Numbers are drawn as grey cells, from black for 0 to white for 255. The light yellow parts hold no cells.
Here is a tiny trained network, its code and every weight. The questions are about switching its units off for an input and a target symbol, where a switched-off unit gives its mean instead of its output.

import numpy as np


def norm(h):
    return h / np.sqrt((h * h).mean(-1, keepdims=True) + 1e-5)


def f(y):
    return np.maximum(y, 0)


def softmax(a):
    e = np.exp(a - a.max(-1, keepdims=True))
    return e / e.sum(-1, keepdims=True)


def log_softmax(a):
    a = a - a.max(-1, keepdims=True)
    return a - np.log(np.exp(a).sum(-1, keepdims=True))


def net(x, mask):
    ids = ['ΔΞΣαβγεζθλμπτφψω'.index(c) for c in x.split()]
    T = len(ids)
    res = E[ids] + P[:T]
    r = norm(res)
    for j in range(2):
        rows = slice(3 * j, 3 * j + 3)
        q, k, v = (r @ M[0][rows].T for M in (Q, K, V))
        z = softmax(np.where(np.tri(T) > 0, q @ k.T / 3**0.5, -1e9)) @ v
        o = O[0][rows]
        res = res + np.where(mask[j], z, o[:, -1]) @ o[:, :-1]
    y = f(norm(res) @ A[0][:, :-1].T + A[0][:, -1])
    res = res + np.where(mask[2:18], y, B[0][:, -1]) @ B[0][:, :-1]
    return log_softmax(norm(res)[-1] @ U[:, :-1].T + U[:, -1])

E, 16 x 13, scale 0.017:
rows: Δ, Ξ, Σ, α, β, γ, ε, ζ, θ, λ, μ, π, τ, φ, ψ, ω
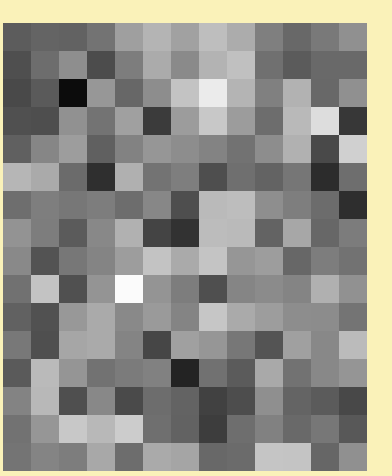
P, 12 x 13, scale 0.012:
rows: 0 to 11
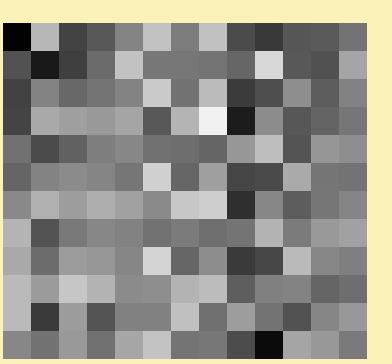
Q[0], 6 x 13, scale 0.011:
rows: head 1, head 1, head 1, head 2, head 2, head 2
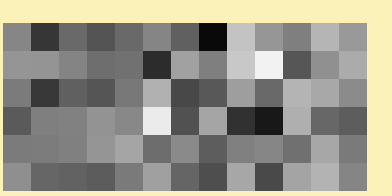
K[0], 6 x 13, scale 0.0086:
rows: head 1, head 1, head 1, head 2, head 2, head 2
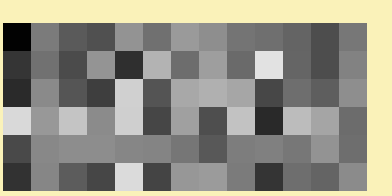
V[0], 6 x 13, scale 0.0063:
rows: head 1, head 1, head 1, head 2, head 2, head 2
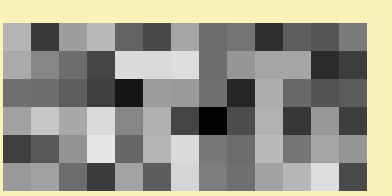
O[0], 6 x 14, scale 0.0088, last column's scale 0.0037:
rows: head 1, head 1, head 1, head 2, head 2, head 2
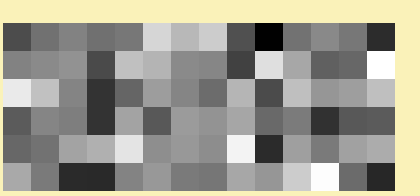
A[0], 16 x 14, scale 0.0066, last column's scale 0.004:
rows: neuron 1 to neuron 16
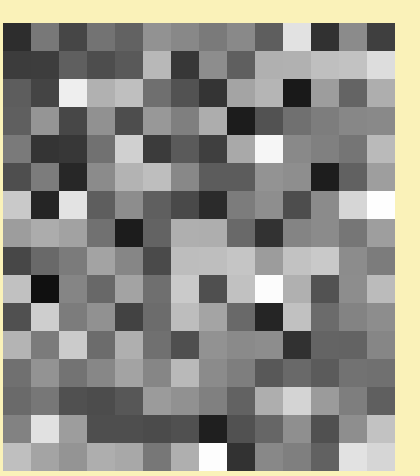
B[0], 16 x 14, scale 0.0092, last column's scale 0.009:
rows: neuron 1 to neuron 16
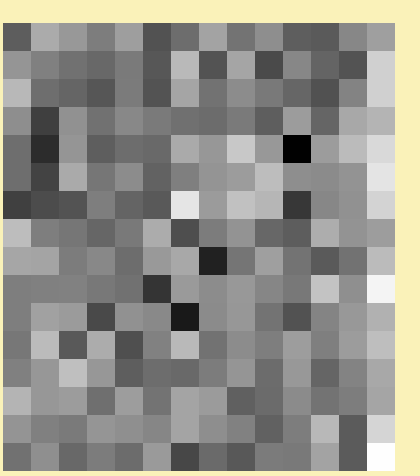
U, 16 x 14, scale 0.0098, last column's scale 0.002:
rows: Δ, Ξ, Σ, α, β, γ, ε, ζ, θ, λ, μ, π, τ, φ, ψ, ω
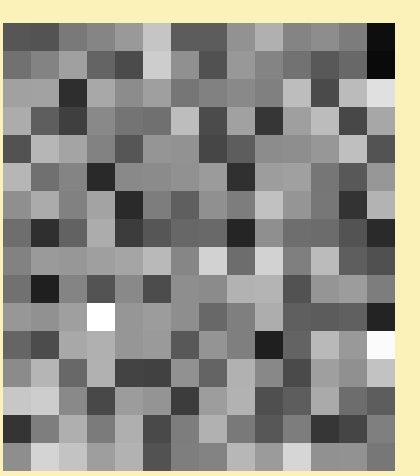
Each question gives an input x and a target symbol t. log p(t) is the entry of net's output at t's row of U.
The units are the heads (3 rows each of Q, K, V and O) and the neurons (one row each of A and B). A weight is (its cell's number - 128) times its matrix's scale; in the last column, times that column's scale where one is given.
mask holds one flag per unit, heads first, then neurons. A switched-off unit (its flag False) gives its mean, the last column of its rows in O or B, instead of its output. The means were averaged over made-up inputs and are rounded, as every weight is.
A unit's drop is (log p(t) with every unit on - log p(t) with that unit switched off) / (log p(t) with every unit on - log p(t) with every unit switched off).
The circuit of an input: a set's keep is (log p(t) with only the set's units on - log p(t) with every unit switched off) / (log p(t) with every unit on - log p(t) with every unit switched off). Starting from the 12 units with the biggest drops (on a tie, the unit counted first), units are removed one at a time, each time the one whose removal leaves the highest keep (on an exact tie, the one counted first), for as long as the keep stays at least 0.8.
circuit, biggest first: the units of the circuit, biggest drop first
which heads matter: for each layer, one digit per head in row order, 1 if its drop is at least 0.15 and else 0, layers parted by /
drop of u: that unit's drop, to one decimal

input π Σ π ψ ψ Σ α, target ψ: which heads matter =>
11
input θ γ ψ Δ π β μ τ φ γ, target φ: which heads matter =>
10
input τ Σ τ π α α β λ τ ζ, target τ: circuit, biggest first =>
[head 1; neuron 12]
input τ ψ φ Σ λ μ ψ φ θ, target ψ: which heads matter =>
01
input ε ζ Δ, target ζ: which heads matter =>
01
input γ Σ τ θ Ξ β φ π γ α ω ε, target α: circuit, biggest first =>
[head 2; neuron 2]
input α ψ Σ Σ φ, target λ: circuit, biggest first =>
[neuron 5]
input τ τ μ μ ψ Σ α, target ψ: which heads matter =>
11
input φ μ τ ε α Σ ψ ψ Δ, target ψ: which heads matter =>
01
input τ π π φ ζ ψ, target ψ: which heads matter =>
01
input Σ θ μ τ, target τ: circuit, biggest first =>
[head 1; neuron 6]
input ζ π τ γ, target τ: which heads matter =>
10
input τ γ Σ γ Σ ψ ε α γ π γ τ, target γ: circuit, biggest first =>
[head 1; head 2]
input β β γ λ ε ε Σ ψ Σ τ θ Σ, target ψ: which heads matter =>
00
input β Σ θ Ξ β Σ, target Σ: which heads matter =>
01
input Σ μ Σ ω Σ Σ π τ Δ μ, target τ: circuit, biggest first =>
[head 1]
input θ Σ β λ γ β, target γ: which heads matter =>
01
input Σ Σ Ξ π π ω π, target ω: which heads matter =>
11
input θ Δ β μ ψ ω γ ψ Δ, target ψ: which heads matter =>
01
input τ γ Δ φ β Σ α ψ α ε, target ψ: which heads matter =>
11
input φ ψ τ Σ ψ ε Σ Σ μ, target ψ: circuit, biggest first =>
[head 2]
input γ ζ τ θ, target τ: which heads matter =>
10
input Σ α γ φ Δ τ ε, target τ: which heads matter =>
10
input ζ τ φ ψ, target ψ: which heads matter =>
01
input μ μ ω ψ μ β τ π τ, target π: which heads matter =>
10
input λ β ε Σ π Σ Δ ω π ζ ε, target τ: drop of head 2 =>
0.2
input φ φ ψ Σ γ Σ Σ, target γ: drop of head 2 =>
0.3
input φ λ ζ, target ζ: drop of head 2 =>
0.6
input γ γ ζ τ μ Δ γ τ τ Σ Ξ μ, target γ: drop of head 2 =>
0.2
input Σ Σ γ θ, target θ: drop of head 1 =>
0.2
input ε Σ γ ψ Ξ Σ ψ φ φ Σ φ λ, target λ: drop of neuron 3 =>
0.0
